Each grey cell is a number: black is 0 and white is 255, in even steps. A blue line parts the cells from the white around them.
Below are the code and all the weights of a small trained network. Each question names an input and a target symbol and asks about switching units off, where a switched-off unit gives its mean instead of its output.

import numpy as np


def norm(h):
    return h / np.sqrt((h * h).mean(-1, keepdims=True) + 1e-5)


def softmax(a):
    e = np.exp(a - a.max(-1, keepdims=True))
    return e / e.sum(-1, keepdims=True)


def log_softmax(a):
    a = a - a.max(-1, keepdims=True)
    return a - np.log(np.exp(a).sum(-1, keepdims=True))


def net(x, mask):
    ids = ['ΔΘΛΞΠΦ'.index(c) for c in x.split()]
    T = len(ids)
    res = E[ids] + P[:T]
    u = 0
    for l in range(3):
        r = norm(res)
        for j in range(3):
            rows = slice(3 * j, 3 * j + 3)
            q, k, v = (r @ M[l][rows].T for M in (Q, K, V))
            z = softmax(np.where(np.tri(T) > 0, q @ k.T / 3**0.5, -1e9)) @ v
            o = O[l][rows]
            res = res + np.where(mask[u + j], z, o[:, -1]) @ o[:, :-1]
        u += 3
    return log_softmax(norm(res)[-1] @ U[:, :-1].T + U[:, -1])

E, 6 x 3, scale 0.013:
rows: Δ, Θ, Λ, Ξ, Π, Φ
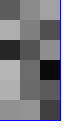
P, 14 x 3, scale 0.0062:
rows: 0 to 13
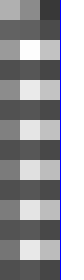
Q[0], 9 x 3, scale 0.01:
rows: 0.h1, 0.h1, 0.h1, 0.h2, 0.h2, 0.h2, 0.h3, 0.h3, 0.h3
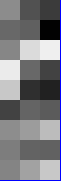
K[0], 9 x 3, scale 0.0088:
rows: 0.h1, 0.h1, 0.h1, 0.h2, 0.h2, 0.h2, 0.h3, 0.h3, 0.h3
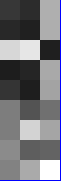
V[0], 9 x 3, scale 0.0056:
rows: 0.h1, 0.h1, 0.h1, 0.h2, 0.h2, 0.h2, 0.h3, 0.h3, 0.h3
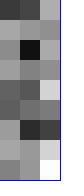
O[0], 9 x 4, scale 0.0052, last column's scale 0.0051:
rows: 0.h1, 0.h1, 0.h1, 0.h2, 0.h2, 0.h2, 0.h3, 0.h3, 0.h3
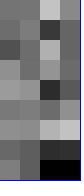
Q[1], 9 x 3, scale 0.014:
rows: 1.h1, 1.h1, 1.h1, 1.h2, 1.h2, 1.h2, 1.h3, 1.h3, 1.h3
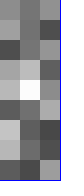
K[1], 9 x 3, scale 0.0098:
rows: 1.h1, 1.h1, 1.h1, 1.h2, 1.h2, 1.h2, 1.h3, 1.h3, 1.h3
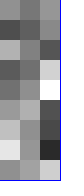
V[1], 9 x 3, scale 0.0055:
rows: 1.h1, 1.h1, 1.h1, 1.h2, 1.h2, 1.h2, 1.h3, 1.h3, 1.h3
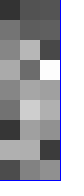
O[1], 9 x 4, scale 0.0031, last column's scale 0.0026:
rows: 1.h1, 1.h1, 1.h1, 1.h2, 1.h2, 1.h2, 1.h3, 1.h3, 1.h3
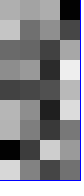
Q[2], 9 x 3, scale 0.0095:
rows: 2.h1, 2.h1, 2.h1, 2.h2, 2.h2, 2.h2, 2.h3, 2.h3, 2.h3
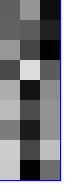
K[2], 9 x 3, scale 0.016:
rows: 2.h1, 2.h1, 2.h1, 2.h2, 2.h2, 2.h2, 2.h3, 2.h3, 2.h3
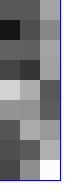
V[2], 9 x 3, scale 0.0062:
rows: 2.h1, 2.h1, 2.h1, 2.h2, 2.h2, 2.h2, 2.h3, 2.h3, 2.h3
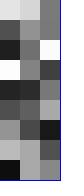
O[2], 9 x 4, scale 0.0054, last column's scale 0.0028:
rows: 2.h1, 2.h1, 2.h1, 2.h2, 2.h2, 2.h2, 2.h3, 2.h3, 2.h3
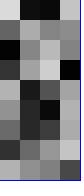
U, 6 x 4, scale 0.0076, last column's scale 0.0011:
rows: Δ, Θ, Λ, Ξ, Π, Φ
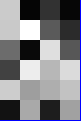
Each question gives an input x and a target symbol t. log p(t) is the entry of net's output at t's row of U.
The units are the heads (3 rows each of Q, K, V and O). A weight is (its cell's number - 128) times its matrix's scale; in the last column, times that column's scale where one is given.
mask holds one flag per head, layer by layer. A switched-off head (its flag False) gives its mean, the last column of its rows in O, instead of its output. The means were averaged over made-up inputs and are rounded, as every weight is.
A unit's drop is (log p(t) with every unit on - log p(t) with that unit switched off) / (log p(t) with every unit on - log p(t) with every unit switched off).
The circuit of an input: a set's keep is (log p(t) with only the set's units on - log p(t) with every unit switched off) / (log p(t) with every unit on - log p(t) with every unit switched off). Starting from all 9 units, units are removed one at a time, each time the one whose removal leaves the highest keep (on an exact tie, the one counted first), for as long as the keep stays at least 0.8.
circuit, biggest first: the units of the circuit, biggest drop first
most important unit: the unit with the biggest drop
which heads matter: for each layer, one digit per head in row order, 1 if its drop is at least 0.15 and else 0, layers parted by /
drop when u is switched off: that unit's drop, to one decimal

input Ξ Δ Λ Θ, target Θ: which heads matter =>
101 / 000 / 111
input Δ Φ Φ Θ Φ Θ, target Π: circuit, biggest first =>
[0.h3, 2.h2, 2.h1]
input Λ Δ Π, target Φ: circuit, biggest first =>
[0.h1, 0.h3, 2.h1, 2.h2]
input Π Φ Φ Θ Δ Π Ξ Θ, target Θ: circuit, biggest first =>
[0.h3, 2.h2, 2.h1]
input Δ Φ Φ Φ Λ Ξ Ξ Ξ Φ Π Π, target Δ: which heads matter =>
000 / 001 / 000
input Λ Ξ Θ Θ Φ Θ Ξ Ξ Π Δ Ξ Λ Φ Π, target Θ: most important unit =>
2.h3
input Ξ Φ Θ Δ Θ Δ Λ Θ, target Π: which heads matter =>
101 / 000 / 110
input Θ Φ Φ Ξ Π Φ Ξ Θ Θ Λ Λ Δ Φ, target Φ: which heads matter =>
101 / 111 / 101
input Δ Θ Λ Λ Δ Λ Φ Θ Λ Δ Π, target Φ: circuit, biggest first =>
[0.h3, 2.h1, 2.h2]
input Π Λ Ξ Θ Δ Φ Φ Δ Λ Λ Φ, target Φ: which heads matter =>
101 / 010 / 111
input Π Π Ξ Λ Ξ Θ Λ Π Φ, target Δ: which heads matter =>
000 / 000 / 010
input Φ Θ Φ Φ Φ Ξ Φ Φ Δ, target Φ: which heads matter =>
101 / 000 / 100
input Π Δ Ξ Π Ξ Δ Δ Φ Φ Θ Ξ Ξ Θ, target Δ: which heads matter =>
000 / 001 / 010
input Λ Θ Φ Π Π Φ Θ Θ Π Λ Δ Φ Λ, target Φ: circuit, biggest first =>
[0.h3, 0.h1, 2.h1, 2.h2]
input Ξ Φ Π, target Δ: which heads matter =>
100 / 001 / 000
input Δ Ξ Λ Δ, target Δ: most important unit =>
1.h2
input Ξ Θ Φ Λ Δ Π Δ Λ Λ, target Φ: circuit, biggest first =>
[0.h3, 2.h1, 2.h2]
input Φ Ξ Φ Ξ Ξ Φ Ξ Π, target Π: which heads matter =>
000 / 000 / 111
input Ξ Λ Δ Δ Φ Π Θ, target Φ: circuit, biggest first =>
[0.h1, 0.h3, 2.h1, 2.h2]
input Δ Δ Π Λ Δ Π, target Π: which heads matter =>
000 / 000 / 110
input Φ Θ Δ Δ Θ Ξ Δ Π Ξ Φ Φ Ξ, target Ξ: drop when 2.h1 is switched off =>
0.1
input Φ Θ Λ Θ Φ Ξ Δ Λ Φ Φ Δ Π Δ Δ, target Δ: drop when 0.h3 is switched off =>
0.0
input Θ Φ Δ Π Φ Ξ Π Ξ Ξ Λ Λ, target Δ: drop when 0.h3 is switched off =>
-0.1
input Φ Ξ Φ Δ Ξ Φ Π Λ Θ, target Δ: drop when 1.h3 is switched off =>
0.3
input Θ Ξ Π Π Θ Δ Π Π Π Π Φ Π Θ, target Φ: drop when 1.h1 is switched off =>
-0.1
